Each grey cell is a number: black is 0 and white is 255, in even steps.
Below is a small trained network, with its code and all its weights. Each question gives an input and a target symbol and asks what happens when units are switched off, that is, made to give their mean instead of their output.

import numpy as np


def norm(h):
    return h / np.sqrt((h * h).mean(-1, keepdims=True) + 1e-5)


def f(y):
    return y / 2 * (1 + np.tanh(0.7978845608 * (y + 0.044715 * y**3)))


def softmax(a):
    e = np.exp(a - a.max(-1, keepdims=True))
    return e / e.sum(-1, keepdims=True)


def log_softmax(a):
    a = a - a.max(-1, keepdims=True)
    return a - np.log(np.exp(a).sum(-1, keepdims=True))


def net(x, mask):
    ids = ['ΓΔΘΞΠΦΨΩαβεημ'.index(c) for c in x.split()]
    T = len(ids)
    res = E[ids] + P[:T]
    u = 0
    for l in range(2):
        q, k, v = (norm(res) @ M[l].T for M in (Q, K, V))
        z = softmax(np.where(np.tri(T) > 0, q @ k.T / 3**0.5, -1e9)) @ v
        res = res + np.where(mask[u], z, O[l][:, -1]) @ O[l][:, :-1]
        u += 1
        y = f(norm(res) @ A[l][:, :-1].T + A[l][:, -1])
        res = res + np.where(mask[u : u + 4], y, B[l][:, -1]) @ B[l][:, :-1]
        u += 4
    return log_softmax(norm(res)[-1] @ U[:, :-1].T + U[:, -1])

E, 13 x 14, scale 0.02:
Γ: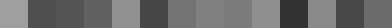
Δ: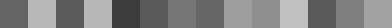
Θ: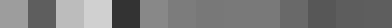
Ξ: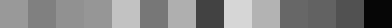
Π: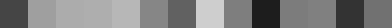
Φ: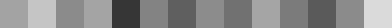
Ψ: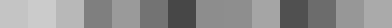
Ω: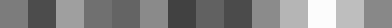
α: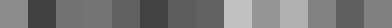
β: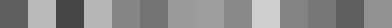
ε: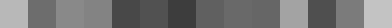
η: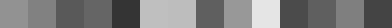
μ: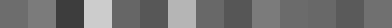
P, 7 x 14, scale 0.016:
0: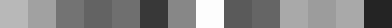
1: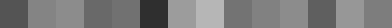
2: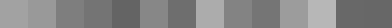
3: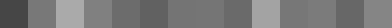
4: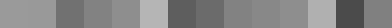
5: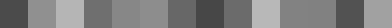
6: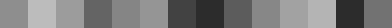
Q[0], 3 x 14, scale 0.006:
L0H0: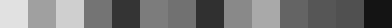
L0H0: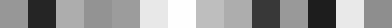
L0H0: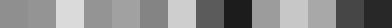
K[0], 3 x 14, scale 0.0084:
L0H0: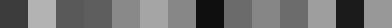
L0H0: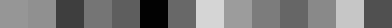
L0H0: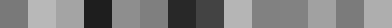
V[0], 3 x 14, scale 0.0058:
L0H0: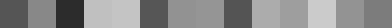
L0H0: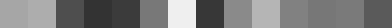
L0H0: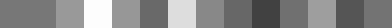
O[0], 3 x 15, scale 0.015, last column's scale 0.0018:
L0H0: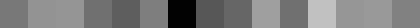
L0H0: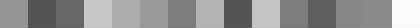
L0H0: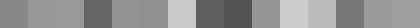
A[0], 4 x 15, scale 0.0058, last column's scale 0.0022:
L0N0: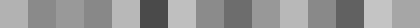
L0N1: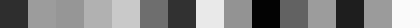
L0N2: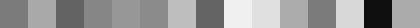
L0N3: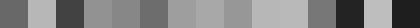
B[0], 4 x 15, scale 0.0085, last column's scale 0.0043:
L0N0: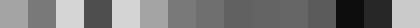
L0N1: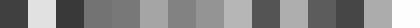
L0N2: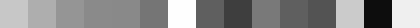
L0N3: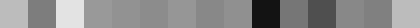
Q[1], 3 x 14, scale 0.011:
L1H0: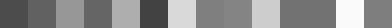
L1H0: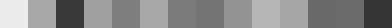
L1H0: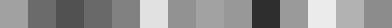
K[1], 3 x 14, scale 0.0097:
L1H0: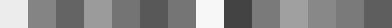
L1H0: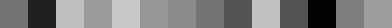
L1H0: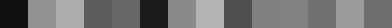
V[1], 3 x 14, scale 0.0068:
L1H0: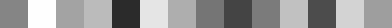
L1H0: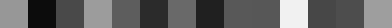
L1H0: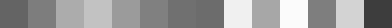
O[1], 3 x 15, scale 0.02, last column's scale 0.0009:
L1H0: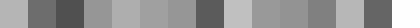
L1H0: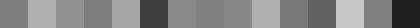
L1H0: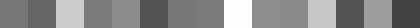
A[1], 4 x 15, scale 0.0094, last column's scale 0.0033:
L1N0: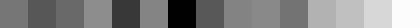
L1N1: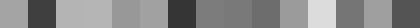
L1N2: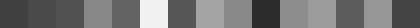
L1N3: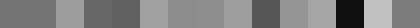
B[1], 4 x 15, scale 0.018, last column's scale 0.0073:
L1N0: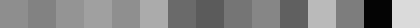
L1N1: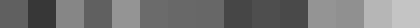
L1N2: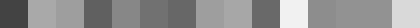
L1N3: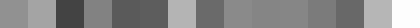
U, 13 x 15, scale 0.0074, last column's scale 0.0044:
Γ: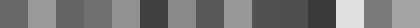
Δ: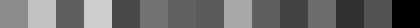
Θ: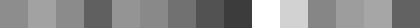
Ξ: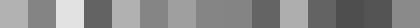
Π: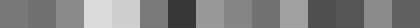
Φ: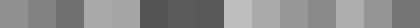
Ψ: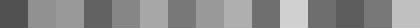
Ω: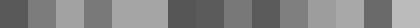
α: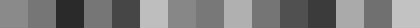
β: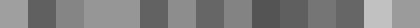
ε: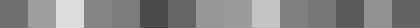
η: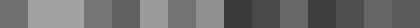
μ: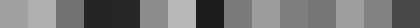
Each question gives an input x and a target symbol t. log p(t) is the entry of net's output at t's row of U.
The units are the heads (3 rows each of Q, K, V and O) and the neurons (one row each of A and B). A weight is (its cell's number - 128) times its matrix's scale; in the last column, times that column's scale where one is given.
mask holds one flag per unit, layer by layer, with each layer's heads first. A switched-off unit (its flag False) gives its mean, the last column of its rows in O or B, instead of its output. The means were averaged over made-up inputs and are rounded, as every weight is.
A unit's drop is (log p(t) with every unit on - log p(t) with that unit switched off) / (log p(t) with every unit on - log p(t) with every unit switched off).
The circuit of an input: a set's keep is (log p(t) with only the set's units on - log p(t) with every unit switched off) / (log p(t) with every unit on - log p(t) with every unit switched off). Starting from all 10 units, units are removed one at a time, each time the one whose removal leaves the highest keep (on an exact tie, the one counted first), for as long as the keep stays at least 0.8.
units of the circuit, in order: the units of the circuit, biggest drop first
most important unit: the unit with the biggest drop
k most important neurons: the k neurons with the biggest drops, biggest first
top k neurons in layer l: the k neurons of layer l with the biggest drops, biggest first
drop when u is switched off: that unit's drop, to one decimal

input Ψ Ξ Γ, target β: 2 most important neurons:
L1N1, L1N3
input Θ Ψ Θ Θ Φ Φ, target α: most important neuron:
L1N2
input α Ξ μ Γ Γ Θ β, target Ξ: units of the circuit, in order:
L0H0, L0N3
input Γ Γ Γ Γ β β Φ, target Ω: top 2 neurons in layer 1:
L1N0, L1N1
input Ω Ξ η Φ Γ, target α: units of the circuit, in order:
L1H0, L0N2
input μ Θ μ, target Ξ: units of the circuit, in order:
L0H0, L0N0
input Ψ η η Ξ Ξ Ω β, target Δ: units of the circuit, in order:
L0H0, L1N2
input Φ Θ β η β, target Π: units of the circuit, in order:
L0H0, L0N3
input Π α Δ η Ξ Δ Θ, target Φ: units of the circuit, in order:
L1H0, L0N2
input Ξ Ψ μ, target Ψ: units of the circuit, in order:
L1N2, L1H0
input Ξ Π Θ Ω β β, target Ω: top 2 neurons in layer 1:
L1N1, L1N0
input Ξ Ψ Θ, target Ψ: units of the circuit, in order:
L1N2, L1H0
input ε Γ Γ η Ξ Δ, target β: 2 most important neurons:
L1N1, L0N3
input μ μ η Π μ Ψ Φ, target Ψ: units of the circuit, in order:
L1H0, L1N2
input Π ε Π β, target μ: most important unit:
L0H0
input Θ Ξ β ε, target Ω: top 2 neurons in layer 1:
L1N0, L1N1
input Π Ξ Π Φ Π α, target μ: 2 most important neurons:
L1N3, L0N1
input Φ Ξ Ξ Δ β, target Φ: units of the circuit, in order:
L1H0, L0N2, L0H0
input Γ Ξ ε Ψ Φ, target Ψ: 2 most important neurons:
L1N2, L0N2
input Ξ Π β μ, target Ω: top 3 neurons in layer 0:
L0N2, L0N1, L0N3
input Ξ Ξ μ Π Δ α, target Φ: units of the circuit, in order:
L1H0
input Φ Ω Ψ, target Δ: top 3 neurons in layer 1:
L1N0, L1N2, L1N3
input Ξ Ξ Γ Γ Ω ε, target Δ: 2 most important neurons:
L1N0, L0N0
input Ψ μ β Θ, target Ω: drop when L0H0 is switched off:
0.2
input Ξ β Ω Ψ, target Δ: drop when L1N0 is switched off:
0.2
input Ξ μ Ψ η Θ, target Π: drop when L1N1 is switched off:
0.0
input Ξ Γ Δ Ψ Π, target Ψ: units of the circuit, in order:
L1N2
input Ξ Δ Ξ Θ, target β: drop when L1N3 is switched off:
0.1
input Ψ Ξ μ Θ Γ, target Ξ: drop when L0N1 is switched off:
0.1
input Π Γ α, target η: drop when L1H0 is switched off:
1.0
